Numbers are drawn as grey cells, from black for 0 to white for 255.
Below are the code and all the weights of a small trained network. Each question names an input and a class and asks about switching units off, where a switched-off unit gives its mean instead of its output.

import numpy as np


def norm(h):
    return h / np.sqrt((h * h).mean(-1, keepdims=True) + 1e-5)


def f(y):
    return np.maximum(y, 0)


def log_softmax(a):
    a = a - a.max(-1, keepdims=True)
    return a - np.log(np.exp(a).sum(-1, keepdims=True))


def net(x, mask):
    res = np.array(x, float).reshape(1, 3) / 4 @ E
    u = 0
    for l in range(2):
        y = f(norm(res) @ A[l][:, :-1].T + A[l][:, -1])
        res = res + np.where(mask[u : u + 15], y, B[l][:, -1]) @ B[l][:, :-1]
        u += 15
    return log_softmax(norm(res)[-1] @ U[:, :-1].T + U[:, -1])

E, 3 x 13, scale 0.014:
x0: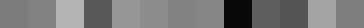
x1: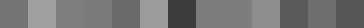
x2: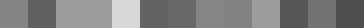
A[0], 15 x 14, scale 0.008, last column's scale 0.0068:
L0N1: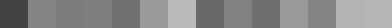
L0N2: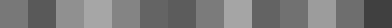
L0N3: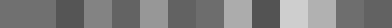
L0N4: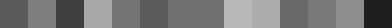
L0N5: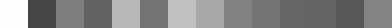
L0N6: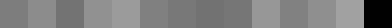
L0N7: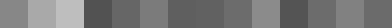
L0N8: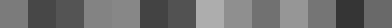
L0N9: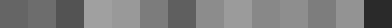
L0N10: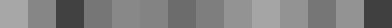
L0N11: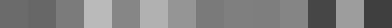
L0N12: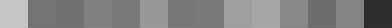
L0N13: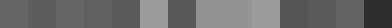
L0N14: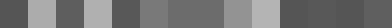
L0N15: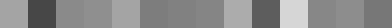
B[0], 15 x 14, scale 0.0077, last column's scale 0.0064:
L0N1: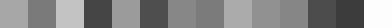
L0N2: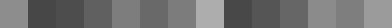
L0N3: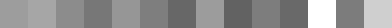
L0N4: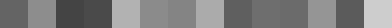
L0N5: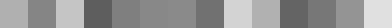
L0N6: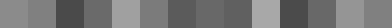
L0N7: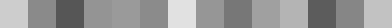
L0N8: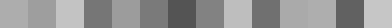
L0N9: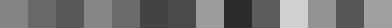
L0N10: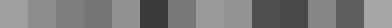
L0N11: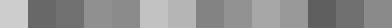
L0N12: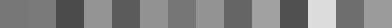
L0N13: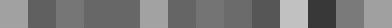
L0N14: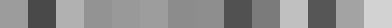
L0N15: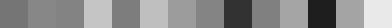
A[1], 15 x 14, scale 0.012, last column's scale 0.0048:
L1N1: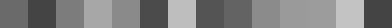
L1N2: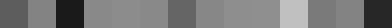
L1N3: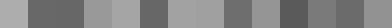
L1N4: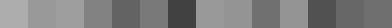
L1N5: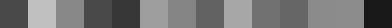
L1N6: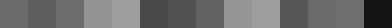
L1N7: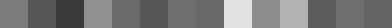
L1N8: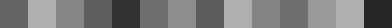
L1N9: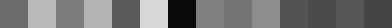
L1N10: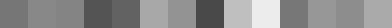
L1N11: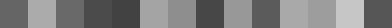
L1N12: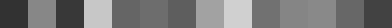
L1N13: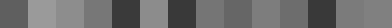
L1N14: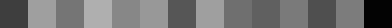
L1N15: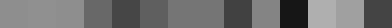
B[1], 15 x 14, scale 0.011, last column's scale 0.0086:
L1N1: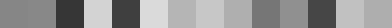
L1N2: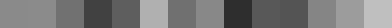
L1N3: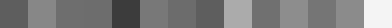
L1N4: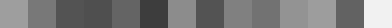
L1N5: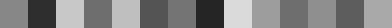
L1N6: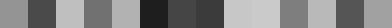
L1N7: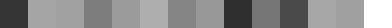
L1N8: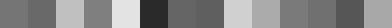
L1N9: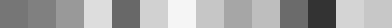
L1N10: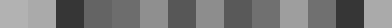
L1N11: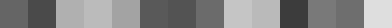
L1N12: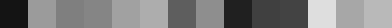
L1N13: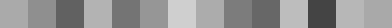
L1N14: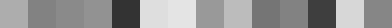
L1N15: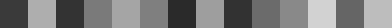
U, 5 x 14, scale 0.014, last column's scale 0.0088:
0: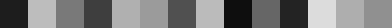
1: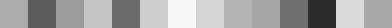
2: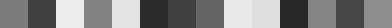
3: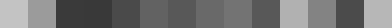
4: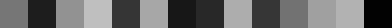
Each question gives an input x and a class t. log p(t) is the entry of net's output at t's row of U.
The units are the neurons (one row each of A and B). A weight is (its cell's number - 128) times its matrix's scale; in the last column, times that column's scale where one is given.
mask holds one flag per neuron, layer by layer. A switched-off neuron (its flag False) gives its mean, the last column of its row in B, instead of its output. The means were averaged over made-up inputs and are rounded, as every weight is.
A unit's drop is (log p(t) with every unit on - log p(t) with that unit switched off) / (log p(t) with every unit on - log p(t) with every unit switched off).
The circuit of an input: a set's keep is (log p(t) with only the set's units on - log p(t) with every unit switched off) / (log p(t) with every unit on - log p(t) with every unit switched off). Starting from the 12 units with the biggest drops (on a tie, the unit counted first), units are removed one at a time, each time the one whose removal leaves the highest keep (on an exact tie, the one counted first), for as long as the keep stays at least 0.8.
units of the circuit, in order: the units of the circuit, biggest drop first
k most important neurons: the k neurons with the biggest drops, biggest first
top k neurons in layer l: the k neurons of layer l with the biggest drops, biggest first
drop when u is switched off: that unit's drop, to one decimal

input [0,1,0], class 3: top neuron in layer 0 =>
(L0N13)
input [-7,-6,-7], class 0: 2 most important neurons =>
(L1N7, L0N5)
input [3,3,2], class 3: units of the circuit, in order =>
(L0N7, L1N7, L1N11)
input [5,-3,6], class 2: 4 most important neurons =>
(L0N5, L1N7, L0N3, L1N12)
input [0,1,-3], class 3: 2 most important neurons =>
(L0N1, L1N10)
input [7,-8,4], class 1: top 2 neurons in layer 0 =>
(L0N3, L0N4)
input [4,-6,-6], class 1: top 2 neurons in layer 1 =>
(L1N1, L1N6)
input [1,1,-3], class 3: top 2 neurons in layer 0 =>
(L0N1, L0N7)
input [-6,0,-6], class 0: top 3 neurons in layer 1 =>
(L1N12, L1N7, L1N2)
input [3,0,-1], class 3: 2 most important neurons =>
(L1N7, L0N7)
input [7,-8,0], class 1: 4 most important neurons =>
(L1N1, L0N3, L1N7, L1N12)
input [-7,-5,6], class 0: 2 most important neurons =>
(L1N7, L0N1)
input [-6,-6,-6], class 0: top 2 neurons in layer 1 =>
(L1N7, L1N9)
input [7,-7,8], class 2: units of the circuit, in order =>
(L1N7)
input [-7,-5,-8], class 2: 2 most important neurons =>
(L1N11, L1N8)
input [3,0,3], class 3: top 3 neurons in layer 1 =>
(L1N7, L1N11, L1N12)
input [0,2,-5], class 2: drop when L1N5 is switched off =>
0.0
